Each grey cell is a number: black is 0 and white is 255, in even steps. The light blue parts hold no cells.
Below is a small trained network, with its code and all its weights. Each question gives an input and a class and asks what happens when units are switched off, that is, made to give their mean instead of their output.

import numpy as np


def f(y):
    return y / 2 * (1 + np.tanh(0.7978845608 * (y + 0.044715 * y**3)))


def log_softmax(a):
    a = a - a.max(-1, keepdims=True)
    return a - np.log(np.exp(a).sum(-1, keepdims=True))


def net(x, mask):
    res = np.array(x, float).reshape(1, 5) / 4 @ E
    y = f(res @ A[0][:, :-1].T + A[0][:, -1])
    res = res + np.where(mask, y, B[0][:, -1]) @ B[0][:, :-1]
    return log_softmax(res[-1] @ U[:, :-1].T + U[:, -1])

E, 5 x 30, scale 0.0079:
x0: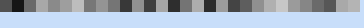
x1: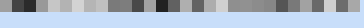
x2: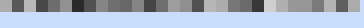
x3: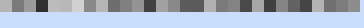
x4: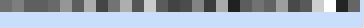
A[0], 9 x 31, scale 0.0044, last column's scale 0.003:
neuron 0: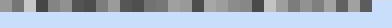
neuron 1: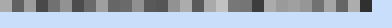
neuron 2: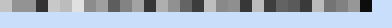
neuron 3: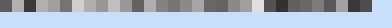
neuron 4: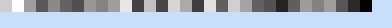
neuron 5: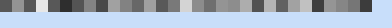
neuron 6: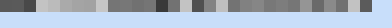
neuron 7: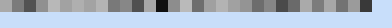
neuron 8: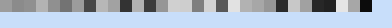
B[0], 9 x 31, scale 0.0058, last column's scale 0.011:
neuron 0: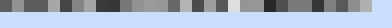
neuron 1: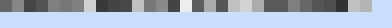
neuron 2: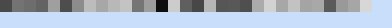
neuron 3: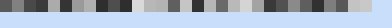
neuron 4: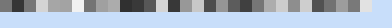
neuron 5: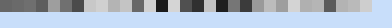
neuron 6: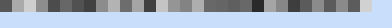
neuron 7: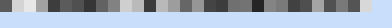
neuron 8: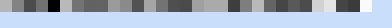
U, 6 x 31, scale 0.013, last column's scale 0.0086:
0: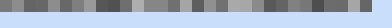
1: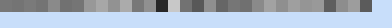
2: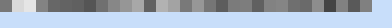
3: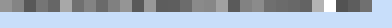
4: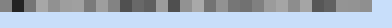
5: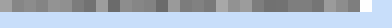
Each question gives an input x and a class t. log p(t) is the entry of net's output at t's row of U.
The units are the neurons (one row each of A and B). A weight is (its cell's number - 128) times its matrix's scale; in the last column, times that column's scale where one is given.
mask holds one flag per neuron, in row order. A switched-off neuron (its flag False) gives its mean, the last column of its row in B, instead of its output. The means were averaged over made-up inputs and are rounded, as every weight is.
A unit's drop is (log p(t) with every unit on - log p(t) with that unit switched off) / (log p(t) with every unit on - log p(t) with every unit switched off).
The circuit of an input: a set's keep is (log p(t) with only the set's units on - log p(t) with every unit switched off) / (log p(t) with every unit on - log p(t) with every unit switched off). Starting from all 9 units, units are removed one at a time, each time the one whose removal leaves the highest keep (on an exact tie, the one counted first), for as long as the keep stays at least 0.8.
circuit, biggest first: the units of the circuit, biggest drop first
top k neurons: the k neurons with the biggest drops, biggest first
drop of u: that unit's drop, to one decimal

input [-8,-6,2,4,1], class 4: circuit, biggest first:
(neuron 4; neuron 7)
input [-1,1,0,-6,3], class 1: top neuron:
(neuron 5)
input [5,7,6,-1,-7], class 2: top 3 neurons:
(neuron 6; neuron 7; neuron 3)
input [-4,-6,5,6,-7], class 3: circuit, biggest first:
(neuron 8; neuron 7)
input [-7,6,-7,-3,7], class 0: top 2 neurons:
(neuron 3; neuron 8)
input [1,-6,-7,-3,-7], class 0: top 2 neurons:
(neuron 3; neuron 7)
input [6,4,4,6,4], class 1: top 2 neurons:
(neuron 2; neuron 4)
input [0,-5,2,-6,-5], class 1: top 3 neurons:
(neuron 5; neuron 7; neuron 6)
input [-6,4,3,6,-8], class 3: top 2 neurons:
(neuron 8; neuron 5)
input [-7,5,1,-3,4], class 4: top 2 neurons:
(neuron 4; neuron 8)
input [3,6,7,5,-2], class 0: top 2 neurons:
(neuron 1; neuron 0)
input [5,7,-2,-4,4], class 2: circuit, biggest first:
(neuron 6; neuron 7)
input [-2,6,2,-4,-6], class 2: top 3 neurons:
(neuron 7; neuron 6; neuron 2)
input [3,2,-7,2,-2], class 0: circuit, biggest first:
(neuron 3)
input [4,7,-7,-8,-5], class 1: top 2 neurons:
(neuron 5; neuron 1)
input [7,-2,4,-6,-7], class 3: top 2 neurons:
(neuron 8; neuron 4)
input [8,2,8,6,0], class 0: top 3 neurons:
(neuron 1; neuron 4; neuron 0)
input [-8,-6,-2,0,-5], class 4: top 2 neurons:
(neuron 4; neuron 7)
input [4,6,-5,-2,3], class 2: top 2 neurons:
(neuron 6; neuron 7)
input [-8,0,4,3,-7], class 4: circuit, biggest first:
(neuron 4)
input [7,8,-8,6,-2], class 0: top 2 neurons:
(neuron 3; neuron 4)
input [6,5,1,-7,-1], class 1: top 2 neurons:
(neuron 5; neuron 4)
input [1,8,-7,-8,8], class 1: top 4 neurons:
(neuron 5; neuron 8; neuron 1; neuron 0)
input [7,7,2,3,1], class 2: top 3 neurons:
(neuron 6; neuron 7; neuron 4)
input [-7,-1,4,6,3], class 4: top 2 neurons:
(neuron 4; neuron 5)
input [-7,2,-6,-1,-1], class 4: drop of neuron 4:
1.6
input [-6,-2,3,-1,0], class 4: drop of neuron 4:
0.5
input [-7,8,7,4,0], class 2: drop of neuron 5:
0.0
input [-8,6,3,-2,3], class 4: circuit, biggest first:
(neuron 4)
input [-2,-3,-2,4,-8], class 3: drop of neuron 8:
0.7
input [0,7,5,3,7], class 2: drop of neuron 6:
0.2
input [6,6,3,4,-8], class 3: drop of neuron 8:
0.9
